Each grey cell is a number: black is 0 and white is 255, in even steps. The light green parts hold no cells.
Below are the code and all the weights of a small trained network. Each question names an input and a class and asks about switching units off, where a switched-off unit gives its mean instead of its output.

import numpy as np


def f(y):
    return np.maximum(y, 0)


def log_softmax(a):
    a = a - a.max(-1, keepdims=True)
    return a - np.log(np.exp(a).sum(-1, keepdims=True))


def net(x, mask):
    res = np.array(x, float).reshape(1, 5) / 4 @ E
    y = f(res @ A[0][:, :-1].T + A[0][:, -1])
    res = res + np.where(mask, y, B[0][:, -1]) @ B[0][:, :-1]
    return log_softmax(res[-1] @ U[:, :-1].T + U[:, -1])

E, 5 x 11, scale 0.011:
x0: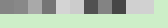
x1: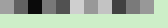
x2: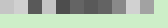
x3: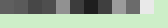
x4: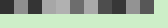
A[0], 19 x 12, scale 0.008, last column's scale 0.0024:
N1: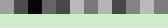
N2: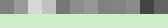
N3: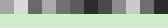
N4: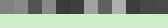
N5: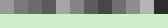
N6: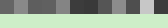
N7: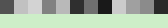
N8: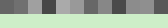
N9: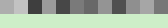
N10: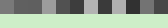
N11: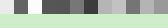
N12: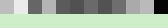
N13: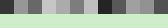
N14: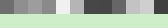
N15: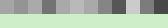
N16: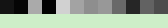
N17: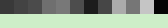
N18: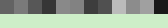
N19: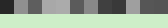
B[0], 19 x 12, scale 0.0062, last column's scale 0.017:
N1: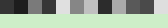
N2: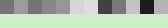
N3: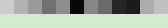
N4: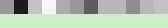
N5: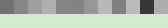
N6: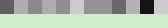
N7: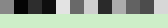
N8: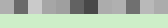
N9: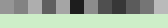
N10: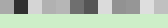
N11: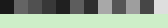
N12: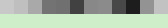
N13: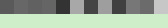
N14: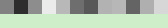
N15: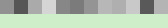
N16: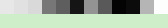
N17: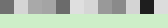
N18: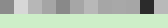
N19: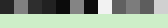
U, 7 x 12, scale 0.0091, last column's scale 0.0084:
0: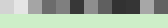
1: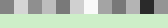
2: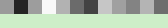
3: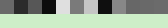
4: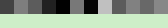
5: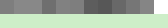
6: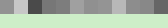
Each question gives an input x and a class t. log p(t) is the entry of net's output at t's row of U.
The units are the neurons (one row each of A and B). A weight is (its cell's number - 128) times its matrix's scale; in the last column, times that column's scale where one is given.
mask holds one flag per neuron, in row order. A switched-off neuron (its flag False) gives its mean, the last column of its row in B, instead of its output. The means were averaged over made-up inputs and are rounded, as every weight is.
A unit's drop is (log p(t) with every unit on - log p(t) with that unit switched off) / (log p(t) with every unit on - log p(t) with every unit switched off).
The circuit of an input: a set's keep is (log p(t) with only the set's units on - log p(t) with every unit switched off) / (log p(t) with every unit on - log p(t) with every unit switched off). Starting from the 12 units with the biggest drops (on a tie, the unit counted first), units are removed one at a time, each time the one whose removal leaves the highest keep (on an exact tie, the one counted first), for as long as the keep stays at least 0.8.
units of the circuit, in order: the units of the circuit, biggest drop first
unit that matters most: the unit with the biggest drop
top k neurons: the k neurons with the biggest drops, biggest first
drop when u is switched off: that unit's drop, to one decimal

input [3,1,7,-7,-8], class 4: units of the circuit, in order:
N11
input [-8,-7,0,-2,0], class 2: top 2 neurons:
N4, N10
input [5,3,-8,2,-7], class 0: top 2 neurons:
N16, N19
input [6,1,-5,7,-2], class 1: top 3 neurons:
N17, N18, N6
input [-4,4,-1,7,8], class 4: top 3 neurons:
N19, N13, N2
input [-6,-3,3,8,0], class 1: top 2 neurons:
N17, N6
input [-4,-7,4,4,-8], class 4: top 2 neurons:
N11, N1
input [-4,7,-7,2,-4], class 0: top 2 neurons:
N16, N7
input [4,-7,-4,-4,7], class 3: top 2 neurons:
N7, N11
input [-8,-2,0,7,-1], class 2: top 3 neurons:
N10, N4, N2
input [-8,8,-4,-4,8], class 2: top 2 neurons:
N4, N10
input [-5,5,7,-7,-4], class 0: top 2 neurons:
N9, N17
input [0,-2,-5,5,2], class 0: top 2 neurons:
N16, N2
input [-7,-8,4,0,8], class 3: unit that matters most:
N7
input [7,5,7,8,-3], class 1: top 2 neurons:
N17, N16
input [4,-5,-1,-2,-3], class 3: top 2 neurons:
N7, N4
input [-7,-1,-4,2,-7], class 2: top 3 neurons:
N4, N10, N19
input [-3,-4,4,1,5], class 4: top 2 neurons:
N19, N16
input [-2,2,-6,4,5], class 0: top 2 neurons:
N16, N11
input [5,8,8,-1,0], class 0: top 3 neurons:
N12, N7, N3
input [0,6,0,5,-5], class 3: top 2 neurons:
N1, N19
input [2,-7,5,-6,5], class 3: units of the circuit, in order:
N7
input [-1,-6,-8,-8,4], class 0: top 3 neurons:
N16, N17, N6
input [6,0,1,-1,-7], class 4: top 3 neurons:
N11, N4, N10
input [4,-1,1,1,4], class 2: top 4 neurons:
N14, N11, N16, N8
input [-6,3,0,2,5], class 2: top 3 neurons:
N4, N10, N11
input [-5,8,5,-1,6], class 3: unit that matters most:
N1
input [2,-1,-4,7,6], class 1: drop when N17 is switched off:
0.6
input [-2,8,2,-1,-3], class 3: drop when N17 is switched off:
0.0
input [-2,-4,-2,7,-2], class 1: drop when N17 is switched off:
0.2
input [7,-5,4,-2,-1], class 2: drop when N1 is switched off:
0.1
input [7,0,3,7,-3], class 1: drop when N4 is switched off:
0.1
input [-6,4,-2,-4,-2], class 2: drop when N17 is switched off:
0.2
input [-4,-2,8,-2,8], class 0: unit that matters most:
N3
